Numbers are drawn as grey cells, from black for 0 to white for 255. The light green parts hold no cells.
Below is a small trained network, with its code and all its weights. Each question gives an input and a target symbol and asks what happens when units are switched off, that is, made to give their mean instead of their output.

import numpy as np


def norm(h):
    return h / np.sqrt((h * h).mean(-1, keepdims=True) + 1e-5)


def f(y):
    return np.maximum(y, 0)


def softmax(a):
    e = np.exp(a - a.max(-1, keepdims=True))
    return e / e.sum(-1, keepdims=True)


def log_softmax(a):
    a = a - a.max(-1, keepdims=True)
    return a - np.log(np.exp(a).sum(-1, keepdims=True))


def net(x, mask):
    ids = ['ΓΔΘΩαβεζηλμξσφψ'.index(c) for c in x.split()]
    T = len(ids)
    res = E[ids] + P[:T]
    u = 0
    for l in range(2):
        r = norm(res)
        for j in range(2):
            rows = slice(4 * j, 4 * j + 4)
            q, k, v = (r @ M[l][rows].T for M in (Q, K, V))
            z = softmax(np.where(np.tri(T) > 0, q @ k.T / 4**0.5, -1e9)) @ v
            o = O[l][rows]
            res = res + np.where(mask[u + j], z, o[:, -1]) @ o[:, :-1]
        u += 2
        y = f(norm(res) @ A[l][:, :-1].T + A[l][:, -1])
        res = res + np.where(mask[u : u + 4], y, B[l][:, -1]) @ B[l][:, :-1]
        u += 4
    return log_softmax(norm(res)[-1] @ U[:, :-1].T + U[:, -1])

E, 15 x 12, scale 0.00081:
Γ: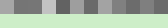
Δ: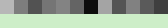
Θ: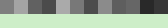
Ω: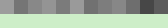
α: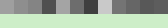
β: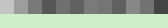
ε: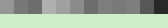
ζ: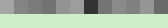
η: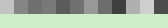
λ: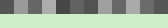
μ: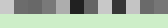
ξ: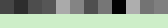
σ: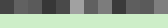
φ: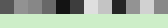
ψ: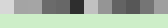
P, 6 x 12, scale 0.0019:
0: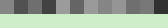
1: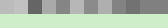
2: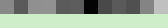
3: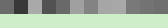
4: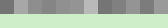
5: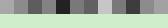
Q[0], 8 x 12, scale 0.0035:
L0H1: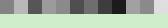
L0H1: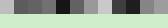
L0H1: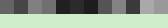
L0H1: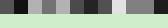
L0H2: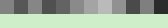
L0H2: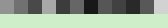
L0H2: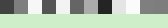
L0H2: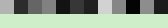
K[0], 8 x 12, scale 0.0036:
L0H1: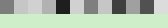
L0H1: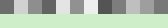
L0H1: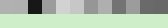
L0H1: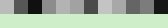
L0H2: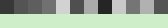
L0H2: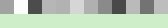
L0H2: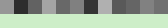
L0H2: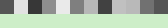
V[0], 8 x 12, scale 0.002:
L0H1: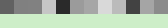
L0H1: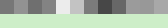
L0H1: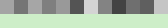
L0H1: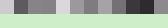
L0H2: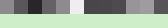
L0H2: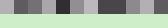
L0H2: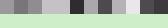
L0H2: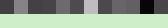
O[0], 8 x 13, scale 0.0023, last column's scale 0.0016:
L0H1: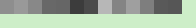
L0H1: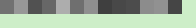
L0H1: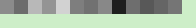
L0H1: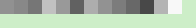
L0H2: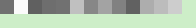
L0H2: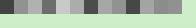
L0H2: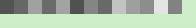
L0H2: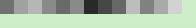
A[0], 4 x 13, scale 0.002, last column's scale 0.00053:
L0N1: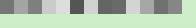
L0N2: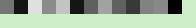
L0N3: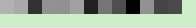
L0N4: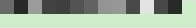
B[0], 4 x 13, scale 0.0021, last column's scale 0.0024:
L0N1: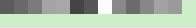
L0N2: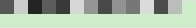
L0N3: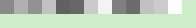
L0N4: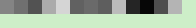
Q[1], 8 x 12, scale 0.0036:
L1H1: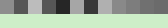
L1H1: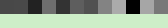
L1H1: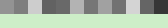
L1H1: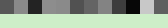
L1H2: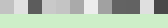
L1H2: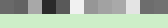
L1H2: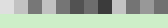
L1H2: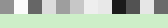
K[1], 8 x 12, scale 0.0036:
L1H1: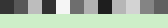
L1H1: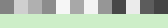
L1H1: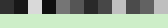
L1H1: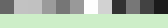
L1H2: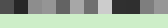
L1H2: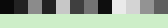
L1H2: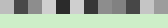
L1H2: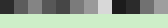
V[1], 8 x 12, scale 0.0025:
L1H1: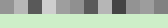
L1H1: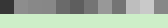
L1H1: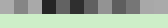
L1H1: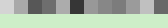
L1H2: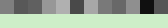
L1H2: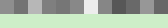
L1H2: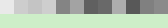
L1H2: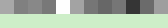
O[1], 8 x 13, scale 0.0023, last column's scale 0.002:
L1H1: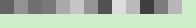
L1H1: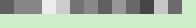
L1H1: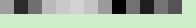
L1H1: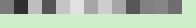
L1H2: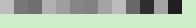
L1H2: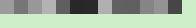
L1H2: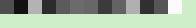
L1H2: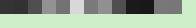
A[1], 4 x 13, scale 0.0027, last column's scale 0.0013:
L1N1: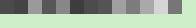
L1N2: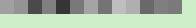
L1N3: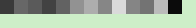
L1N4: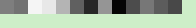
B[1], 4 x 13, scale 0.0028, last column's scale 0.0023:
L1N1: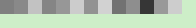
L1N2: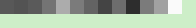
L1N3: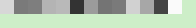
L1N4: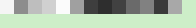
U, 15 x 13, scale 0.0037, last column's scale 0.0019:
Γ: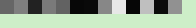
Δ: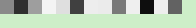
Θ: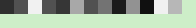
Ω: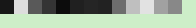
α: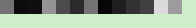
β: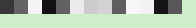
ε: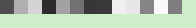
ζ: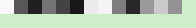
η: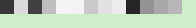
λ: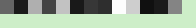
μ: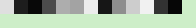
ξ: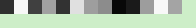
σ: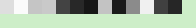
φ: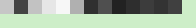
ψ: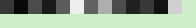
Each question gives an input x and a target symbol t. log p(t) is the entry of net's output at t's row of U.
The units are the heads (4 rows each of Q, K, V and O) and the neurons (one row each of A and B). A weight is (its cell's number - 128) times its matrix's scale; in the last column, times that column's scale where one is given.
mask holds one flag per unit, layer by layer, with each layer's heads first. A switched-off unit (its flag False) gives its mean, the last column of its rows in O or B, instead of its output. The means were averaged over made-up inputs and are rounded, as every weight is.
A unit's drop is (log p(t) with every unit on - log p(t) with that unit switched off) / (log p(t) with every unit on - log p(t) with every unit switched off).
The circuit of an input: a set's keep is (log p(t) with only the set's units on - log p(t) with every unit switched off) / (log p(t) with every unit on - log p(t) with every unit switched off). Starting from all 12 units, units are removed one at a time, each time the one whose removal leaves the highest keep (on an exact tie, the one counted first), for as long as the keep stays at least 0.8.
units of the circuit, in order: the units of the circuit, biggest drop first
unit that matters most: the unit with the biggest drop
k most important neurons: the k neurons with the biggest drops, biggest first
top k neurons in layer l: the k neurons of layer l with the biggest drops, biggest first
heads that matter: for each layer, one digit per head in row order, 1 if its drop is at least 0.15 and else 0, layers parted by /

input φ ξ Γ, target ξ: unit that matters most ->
L0H2
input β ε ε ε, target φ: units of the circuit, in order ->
(L0H2, L1H1, L1N4)
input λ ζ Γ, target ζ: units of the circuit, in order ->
(L0H2, L0N3)
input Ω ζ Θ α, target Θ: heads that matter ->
11 / 10
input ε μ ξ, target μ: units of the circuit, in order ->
(L0H2, L1H1, L0N2, L1N3)
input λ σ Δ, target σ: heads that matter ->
11 / 01
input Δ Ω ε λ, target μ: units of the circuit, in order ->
(L1H2, L0H2, L0N3, L1N3)
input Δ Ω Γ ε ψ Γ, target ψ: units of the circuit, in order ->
(L0H2, L0N2, L1H1, L0H1)
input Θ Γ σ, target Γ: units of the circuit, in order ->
(L0H2, L1H1, L0H1)
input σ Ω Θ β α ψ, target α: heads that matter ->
01 / 00
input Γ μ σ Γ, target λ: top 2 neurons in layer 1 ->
(L1N3, L1N2)
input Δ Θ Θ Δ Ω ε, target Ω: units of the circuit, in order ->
(L0N2, L0H1, L0H2, L1H1)
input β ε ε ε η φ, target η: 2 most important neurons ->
(L0N4, L0N1)
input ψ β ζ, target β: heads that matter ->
01 / 11
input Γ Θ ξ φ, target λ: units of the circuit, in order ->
(L0N4, L0N3)
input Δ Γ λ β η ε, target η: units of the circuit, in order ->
(L1H1)
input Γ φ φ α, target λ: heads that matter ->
11 / 01
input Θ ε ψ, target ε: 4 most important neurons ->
(L1N1, L0N2, L1N3, L0N4)
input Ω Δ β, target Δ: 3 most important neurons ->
(L0N3, L1N3, L1N1)
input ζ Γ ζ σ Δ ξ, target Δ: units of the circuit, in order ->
(L0H2, L1N3, L1N1)
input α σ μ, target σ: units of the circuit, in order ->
(L0H2, L1N2)
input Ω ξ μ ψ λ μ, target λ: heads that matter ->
01 / 10
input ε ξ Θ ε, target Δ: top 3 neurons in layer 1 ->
(L1N3, L1N1, L1N4)
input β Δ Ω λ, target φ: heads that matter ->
01 / 10
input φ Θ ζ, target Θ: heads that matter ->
00 / 01
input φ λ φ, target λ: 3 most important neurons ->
(L0N4, L1N1, L1N3)
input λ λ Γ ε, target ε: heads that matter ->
11 / 11
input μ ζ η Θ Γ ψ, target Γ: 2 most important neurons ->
(L0N2, L0N4)
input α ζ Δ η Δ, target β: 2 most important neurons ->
(L0N4, L0N3)
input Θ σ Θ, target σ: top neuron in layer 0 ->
(L0N3)
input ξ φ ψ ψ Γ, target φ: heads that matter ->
00 / 00
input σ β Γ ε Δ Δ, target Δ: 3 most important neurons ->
(L1N3, L1N1, L0N3)
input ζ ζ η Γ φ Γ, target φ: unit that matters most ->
L0H1
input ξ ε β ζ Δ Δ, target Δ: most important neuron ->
(L1N3)
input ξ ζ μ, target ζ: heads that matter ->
01 / 10
